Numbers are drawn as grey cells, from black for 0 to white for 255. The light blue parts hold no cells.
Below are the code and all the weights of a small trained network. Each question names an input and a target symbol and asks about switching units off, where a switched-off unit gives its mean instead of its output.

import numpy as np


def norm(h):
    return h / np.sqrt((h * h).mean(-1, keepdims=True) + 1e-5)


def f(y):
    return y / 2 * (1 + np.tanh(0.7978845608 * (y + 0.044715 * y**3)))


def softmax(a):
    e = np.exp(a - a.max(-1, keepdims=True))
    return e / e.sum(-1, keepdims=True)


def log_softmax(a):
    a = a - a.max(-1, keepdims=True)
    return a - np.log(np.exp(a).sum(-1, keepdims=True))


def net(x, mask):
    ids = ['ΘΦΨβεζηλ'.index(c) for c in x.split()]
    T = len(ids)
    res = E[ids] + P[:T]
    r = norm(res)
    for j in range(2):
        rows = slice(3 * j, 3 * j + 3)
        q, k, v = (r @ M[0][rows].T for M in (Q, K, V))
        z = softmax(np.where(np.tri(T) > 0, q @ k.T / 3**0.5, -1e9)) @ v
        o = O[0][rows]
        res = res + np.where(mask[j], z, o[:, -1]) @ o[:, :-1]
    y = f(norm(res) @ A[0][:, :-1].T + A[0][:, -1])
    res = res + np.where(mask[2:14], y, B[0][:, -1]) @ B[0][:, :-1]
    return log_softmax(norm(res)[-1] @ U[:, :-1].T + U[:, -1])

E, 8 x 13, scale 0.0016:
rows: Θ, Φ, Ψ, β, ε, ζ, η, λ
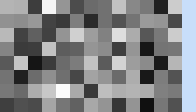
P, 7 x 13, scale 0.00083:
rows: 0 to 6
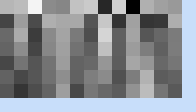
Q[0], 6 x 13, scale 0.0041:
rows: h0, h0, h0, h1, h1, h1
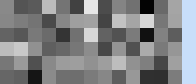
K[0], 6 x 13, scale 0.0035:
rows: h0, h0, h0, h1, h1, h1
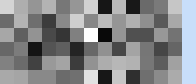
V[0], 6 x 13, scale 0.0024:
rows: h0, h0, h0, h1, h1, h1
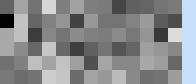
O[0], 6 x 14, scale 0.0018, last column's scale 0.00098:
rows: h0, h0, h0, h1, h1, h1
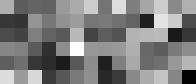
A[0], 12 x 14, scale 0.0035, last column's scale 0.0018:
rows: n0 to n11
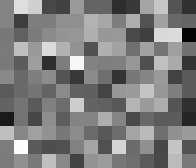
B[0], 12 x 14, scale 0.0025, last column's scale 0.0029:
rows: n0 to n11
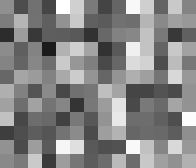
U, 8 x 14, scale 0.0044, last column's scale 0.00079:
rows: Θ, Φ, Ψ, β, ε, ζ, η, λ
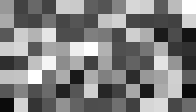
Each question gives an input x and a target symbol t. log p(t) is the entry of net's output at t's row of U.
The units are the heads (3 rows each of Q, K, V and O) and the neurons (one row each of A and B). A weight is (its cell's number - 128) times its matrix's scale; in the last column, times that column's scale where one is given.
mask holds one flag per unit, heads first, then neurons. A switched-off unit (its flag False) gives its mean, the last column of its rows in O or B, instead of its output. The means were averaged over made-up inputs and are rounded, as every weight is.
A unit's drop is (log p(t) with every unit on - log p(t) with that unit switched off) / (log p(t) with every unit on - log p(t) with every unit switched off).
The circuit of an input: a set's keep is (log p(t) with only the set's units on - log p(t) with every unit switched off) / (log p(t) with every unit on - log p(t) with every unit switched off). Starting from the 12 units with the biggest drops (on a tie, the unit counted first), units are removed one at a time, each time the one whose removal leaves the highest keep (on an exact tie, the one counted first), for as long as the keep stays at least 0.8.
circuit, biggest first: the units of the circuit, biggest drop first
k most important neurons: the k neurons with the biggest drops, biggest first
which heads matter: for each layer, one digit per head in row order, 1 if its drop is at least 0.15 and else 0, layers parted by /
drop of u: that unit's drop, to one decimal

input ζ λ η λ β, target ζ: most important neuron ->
[n11]
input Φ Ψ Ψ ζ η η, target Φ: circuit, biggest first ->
[h1 n6]
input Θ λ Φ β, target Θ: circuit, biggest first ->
[h1 h0 n4]
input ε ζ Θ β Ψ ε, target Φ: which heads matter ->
10
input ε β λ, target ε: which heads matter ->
11
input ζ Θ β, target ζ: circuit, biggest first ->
[n11 h0 h1]
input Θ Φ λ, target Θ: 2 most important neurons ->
[n7 n4]
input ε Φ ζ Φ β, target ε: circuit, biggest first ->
[h1 h0]
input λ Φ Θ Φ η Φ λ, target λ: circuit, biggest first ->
[h0 n2 n1]
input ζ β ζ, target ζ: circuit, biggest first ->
[h0 n11 h1]
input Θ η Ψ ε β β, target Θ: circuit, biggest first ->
[h1 n5]
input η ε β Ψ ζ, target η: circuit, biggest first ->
[h1 n8]
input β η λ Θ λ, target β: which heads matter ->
01
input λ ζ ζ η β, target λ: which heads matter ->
10
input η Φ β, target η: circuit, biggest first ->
[h1]
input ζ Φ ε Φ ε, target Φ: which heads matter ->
11
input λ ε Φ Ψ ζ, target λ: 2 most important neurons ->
[n2 n1]
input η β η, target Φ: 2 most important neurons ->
[n6 n9]
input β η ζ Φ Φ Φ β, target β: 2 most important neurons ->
[n8 n1]
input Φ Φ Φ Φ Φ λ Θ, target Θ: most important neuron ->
[n3]
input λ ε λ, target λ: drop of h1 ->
0.1
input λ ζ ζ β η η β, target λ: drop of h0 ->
0.6
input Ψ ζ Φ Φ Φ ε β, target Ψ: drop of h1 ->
0.4
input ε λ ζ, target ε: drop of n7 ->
0.0
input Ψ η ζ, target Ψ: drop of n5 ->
0.2
